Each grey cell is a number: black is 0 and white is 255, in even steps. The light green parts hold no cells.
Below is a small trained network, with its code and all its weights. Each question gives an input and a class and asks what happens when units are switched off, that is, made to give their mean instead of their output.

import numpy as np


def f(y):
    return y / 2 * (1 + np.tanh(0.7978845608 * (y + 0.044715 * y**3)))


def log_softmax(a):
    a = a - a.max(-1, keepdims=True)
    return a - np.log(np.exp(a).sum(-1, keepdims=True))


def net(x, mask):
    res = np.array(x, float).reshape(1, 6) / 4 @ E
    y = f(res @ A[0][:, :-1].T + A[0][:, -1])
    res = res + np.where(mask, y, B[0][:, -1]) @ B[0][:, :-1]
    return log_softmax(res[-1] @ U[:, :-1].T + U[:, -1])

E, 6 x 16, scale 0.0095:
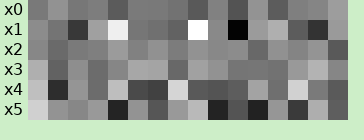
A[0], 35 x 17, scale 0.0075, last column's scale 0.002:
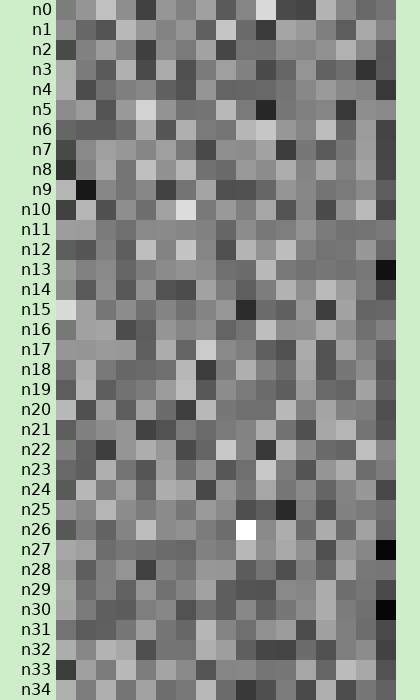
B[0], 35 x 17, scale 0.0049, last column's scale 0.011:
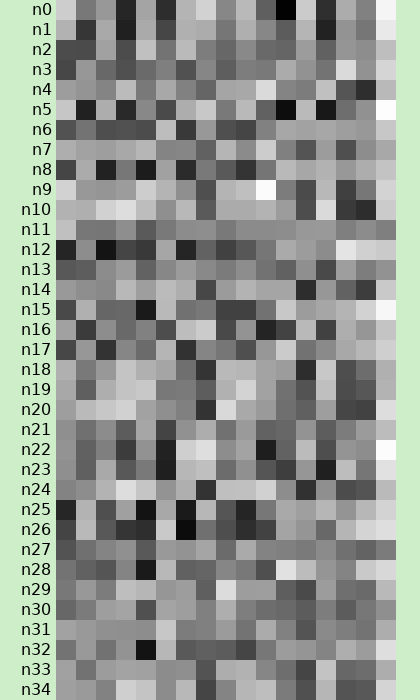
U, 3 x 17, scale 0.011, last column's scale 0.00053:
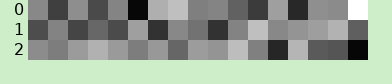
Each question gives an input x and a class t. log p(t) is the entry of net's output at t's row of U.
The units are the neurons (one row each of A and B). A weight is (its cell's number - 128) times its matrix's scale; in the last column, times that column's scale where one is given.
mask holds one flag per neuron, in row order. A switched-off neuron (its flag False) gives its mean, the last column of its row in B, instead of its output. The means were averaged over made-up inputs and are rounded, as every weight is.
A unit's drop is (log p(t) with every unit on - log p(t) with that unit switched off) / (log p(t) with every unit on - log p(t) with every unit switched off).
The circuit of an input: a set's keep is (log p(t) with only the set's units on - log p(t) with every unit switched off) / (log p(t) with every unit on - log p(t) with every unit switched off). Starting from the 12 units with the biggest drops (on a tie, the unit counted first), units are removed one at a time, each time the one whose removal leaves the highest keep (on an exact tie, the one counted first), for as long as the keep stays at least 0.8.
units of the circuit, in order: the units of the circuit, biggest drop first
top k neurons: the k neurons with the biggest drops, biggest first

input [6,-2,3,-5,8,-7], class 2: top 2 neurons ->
[n20 n14]
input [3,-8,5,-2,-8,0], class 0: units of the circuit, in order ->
[n0]
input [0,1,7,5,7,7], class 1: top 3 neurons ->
[n15 n25 n28]
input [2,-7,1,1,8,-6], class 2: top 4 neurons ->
[n14 n20 n9 n5]
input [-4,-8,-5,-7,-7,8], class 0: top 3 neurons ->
[n0 n23 n16]
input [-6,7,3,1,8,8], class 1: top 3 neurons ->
[n15 n25 n3]
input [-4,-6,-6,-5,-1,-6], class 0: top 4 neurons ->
[n0 n23 n16 n15]
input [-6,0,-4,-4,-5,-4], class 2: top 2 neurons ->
[n10 n24]
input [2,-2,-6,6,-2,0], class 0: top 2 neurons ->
[n9 n20]
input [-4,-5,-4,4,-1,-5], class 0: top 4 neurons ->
[n0 n23 n16 n15]
